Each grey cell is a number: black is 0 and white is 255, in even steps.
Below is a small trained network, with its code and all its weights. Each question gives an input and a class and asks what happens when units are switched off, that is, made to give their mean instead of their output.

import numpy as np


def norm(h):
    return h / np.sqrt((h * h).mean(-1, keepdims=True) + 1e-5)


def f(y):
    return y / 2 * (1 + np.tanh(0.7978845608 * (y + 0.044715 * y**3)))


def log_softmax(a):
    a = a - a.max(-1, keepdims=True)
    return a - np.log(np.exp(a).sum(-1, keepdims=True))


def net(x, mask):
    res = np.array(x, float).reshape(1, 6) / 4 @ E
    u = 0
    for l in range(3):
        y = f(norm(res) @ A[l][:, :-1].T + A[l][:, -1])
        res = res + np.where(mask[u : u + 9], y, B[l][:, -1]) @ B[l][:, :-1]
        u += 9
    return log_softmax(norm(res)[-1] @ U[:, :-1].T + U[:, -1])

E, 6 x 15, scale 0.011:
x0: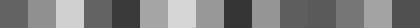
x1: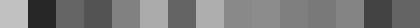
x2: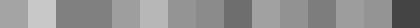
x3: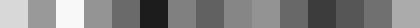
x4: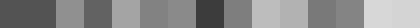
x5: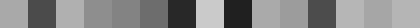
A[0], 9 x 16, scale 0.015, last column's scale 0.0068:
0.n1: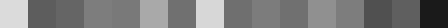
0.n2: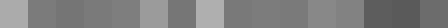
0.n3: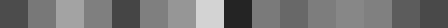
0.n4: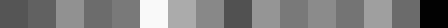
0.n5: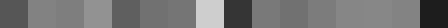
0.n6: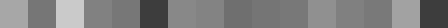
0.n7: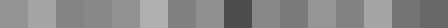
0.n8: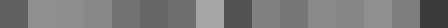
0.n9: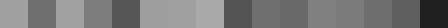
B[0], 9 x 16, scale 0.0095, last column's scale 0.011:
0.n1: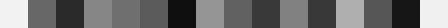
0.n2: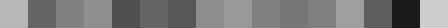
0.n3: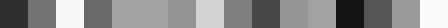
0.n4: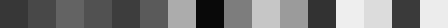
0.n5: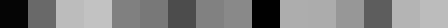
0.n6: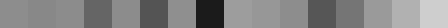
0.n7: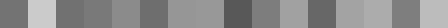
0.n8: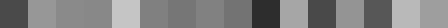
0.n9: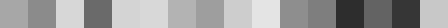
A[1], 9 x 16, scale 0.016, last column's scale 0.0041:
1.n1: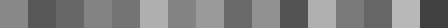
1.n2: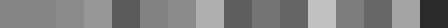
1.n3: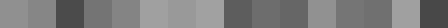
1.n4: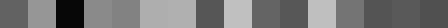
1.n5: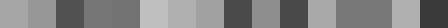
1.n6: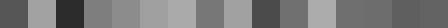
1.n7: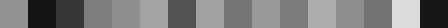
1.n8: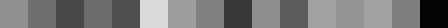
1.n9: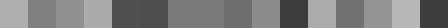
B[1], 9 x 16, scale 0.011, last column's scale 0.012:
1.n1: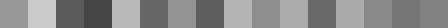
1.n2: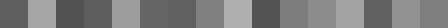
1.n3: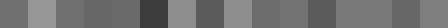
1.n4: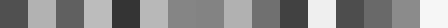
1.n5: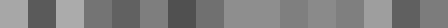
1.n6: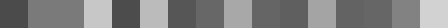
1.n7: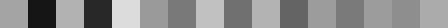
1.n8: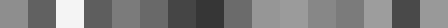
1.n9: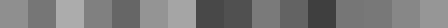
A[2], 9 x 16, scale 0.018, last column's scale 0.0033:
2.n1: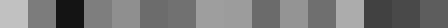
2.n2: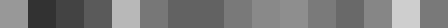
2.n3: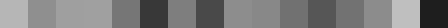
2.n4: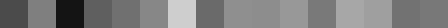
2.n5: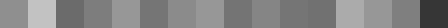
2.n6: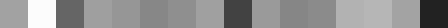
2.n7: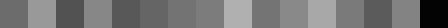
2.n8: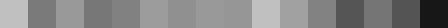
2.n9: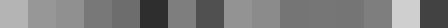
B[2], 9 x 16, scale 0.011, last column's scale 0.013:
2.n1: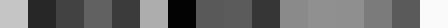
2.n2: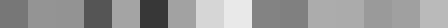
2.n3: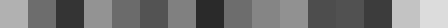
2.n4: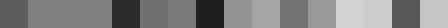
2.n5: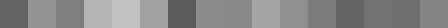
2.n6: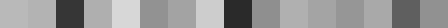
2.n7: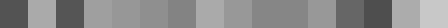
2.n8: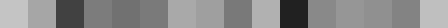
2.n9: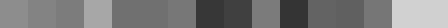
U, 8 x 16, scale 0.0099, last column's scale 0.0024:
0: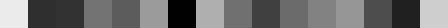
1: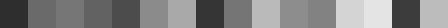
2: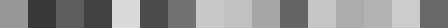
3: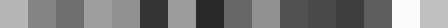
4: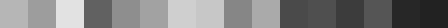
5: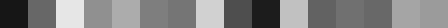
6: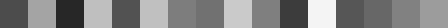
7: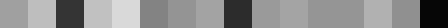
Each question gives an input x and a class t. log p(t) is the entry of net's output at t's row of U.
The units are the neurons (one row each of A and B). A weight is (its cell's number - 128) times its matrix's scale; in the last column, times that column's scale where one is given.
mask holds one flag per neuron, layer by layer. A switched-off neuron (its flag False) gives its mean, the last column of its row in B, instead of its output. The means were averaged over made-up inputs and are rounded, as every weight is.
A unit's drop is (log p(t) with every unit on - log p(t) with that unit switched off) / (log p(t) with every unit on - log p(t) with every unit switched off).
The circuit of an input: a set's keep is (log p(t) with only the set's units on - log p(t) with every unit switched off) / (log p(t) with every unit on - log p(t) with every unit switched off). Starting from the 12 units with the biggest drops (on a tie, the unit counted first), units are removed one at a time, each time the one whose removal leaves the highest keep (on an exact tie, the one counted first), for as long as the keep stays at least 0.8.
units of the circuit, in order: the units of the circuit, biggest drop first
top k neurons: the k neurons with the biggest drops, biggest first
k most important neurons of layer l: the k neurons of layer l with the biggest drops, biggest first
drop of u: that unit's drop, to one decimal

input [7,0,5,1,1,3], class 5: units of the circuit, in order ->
(0.n3)
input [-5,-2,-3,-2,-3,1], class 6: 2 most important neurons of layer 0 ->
(0.n1; 0.n3)
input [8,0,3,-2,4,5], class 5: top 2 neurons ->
(0.n3; 0.n5)
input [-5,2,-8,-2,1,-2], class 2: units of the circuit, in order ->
(1.n7; 2.n2)
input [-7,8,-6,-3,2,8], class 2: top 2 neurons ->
(1.n7; 2.n2)
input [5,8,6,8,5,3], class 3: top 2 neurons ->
(0.n6; 2.n3)
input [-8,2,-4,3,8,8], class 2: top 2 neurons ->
(1.n7; 2.n2)
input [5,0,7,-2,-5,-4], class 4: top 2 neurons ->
(0.n9; 0.n3)
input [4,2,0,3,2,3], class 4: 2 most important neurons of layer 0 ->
(0.n3; 0.n9)
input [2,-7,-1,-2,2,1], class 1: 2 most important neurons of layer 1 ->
(1.n7; 1.n8)
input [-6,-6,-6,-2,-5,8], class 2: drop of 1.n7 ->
0.2
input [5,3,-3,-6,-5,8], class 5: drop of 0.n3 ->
0.8
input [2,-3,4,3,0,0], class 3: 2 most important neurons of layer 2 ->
(2.n3; 2.n9)
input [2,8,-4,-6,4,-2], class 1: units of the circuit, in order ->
(0.n4)
